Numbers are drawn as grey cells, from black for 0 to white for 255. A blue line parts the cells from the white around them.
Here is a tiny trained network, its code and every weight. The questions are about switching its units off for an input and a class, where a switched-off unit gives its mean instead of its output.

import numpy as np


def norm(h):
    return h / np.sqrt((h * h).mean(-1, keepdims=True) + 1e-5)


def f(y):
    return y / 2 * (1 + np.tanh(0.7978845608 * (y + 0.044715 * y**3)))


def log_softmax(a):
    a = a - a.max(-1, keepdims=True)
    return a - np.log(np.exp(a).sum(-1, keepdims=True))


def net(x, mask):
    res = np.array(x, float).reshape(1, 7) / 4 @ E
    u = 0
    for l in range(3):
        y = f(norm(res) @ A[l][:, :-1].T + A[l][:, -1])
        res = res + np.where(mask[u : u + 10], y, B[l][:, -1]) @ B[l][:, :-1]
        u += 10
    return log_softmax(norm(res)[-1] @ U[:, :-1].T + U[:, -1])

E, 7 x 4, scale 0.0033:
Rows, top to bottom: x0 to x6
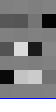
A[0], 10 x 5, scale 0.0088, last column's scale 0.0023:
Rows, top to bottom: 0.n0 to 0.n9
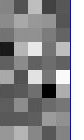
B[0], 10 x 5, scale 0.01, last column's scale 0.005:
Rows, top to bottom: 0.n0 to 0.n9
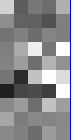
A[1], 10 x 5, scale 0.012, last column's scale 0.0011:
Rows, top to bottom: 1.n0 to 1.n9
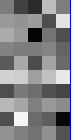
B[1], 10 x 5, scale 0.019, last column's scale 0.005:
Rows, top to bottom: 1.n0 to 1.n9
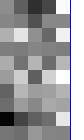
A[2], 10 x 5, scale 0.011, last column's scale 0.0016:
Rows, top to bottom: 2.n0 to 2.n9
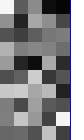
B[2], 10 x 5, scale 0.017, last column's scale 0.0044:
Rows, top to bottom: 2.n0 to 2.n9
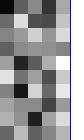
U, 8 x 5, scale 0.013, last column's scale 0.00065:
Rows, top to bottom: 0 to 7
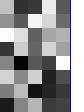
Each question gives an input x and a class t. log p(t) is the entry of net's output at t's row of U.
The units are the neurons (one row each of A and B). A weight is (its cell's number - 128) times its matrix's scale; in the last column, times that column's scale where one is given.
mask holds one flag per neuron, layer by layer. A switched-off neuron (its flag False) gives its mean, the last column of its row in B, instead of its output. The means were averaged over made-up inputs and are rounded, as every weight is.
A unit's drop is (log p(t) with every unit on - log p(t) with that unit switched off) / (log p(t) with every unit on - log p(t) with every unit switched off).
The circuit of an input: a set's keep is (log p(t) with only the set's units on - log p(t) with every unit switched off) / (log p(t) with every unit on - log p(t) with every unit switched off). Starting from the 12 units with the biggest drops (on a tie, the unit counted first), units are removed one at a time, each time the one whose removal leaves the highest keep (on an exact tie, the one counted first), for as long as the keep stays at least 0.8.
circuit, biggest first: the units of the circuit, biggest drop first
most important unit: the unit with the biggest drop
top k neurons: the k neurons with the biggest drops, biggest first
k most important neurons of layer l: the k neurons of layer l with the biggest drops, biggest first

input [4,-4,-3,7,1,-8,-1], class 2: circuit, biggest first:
[0.n6; 0.n5]
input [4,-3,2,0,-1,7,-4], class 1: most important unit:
0.n3
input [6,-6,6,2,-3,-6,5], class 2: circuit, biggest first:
[0.n5; 1.n2]
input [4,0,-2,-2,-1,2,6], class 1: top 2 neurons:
[0.n3; 0.n6]
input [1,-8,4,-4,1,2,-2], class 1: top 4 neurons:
[0.n6; 1.n8; 2.n6; 1.n0]
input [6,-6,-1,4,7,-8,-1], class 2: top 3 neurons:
[0.n6; 0.n5; 1.n2]
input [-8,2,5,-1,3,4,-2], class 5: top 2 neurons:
[1.n5; 0.n6]
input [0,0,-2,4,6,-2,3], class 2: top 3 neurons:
[0.n6; 0.n3; 0.n5]
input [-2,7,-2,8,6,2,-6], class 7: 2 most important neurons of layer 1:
[1.n8; 1.n5]
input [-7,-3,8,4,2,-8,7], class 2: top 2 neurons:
[0.n6; 0.n5]
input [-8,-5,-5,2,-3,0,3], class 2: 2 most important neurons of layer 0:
[0.n5; 0.n3]
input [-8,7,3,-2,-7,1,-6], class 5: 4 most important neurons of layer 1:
[1.n5; 1.n8; 1.n6; 1.n0]
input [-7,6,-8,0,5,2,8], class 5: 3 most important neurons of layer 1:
[1.n5; 1.n2; 1.n8]
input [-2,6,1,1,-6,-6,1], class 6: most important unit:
0.n5
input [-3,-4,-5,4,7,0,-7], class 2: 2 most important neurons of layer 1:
[1.n2; 1.n4]
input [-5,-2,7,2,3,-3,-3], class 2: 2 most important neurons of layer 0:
[0.n5; 0.n6]
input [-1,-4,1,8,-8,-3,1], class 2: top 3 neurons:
[0.n6; 0.n3; 1.n2]
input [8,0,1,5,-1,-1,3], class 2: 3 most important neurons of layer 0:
[0.n6; 0.n3; 0.n5]
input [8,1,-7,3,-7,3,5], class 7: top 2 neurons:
[1.n8; 0.n5]
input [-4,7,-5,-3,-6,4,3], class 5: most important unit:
2.n5
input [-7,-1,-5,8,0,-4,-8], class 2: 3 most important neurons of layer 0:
[0.n6; 0.n3; 0.n5]
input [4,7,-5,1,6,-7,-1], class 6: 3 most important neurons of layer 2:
[2.n6; 2.n8; 2.n4]
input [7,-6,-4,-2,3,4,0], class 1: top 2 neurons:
[0.n6; 2.n6]
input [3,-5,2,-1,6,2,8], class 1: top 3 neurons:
[0.n6; 2.n6; 1.n8]
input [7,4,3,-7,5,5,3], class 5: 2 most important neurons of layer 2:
[2.n5; 2.n1]
